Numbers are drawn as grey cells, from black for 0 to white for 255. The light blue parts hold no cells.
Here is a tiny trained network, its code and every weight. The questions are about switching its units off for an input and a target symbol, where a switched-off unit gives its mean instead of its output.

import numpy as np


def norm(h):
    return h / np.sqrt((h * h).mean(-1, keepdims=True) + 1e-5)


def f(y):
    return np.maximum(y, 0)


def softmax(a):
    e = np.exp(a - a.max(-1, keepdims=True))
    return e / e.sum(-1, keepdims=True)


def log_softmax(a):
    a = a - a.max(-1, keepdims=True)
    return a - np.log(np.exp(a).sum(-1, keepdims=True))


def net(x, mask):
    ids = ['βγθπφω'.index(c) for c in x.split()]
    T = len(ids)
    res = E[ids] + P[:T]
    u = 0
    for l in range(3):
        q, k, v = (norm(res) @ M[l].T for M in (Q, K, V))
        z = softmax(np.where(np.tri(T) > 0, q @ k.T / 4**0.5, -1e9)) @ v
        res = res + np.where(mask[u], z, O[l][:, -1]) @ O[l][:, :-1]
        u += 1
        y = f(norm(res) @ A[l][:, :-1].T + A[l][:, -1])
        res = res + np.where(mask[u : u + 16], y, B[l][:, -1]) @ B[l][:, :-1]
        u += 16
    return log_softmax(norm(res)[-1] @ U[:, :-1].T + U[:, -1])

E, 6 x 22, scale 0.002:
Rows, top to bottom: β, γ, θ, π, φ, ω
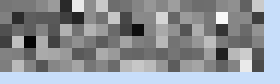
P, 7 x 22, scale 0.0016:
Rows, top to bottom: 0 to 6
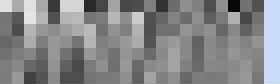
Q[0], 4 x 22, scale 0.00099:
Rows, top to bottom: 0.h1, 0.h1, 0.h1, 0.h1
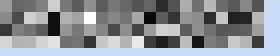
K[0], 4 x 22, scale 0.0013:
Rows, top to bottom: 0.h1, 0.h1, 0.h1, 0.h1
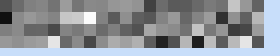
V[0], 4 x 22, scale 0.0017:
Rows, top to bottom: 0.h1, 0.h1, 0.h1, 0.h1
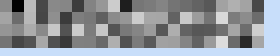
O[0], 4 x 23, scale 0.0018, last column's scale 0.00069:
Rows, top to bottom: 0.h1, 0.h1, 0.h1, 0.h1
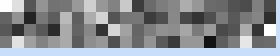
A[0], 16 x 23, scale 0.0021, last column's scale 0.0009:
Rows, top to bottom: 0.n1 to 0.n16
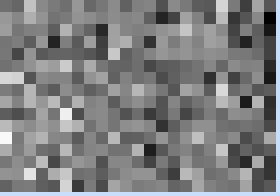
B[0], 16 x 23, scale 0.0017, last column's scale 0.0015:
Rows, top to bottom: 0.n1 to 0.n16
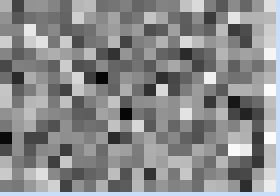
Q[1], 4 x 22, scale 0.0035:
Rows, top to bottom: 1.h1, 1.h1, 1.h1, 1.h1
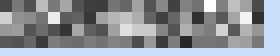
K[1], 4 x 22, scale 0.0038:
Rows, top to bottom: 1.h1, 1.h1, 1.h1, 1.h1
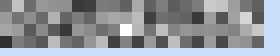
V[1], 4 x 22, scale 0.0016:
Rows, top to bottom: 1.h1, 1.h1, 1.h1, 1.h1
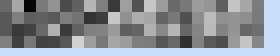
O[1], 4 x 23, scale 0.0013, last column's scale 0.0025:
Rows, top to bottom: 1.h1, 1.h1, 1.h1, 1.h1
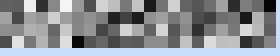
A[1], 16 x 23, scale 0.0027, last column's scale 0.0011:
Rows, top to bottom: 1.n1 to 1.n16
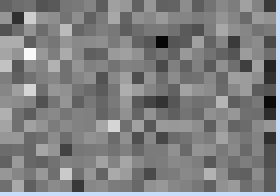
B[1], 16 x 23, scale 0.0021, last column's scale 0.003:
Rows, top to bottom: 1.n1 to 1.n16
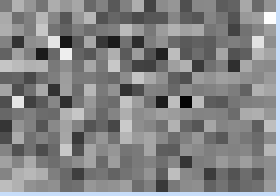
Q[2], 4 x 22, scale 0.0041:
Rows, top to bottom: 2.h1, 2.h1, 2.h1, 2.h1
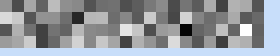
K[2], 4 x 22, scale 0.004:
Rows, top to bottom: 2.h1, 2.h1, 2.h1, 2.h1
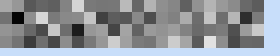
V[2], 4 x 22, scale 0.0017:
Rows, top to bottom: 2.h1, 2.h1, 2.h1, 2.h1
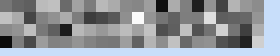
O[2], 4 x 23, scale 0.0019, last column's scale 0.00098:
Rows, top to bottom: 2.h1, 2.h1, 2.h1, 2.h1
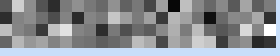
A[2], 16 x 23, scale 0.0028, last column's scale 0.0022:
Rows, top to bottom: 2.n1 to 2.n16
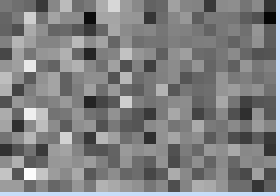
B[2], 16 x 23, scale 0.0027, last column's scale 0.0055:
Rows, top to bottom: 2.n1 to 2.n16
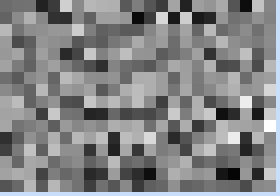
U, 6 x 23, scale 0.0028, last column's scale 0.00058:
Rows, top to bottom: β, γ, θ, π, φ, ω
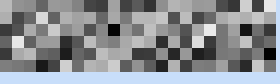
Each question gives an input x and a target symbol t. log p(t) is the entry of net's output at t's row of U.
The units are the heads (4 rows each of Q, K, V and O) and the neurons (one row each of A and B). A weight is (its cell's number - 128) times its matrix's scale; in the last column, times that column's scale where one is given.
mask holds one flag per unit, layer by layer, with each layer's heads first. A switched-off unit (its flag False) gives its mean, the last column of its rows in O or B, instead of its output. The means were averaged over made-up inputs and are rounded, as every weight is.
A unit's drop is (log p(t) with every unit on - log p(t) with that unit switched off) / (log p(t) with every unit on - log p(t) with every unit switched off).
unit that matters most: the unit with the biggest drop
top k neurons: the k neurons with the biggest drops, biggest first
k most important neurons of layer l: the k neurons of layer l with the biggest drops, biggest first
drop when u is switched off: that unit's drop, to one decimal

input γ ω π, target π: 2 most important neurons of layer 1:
[1.n11; 1.n2]
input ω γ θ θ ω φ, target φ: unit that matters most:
1.h1
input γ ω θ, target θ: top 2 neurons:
[2.n12; 1.n2]
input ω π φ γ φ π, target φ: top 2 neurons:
[1.n2; 2.n10]
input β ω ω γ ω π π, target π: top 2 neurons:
[1.n15; 2.n5]
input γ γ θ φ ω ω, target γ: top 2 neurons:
[1.n4; 1.n8]
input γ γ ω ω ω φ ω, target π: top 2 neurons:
[0.n7; 1.n2]
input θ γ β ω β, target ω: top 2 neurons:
[2.n1; 1.n2]
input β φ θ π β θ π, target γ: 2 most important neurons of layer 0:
[0.n4; 0.n12]
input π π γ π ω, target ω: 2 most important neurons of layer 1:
[1.n5; 1.n2]
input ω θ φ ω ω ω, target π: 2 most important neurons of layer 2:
[2.n5; 2.n9]
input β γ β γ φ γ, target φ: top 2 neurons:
[1.n4; 0.n7]
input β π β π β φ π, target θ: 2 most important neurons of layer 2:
[2.n13; 2.n15]
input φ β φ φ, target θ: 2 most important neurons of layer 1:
[1.n7; 1.n2]
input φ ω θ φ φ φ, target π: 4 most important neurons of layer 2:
[2.n5; 2.n9; 2.n11; 2.n15]
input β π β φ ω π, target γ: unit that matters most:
0.n4
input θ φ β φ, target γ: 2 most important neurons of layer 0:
[0.n11; 0.n15]
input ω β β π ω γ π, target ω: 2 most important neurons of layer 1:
[1.n2; 1.n13]
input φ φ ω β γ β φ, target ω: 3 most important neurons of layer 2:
[2.n1; 2.n10; 2.n15]
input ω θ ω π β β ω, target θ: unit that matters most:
2.n13
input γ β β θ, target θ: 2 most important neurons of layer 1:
[1.n2; 1.n11]
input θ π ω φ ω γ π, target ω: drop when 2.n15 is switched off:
0.1
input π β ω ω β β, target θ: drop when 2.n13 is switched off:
0.3
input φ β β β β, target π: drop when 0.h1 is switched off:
0.9
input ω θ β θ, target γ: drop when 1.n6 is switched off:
0.0
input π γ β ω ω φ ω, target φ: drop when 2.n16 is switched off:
0.1
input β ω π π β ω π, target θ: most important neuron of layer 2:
[2.n13]
